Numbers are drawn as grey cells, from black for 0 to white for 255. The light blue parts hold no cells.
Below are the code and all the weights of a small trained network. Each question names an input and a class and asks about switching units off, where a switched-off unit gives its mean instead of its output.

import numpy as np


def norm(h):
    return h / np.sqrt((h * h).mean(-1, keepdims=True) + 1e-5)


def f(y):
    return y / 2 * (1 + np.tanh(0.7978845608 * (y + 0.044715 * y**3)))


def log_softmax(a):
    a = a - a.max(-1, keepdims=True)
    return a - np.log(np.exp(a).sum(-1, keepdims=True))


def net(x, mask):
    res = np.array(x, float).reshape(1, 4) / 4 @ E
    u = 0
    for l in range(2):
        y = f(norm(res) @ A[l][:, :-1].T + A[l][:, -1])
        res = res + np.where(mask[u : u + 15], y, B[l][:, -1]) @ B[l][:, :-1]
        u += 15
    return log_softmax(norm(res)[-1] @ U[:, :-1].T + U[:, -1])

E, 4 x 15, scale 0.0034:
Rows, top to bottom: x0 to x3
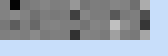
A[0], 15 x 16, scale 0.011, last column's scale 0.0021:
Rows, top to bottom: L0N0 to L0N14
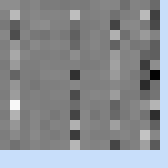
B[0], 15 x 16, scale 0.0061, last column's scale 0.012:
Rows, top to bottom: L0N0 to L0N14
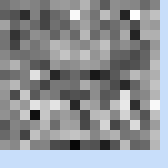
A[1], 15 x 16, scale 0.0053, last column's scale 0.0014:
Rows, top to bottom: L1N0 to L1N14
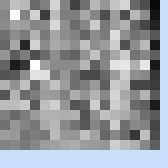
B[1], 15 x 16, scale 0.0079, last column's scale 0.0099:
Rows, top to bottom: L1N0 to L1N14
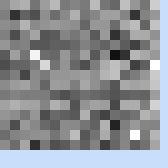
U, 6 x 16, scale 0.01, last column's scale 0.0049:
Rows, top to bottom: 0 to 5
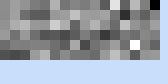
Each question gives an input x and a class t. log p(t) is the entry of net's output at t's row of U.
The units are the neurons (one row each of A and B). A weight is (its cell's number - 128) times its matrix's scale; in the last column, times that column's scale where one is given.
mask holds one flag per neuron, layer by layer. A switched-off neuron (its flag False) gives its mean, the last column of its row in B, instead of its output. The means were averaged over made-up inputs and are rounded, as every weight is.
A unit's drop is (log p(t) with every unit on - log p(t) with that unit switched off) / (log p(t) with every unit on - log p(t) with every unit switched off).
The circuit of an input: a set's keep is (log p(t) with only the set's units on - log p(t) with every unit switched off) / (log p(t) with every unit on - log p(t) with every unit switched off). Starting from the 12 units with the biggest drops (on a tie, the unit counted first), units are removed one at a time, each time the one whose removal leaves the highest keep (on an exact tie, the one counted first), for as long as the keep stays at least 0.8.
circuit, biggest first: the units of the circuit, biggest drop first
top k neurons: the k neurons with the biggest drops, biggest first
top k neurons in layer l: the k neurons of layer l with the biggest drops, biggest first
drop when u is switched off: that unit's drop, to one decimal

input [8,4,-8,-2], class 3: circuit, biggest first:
L0N14, L0N10
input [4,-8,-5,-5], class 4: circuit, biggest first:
L0N10, L0N1
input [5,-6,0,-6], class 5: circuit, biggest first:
L0N11, L1N10
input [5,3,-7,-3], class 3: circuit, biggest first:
L0N14, L0N10
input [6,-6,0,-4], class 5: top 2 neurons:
L0N8, L0N6
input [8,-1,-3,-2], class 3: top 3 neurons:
L0N14, L0N10, L0N13
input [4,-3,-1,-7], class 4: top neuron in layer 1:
L1N6
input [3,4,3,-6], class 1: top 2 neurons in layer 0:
L0N10, L0N9
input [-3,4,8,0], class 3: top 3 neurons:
L0N10, L0N7, L0N9
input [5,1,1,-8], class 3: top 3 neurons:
L0N10, L0N11, L1N6
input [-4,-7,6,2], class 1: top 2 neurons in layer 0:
L0N10, L0N11
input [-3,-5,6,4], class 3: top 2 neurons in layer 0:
L0N10, L0N9
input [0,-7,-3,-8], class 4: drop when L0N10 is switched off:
0.3
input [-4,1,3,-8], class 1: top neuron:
L0N8
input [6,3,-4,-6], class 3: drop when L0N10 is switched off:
0.2
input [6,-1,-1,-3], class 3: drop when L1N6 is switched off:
0.2
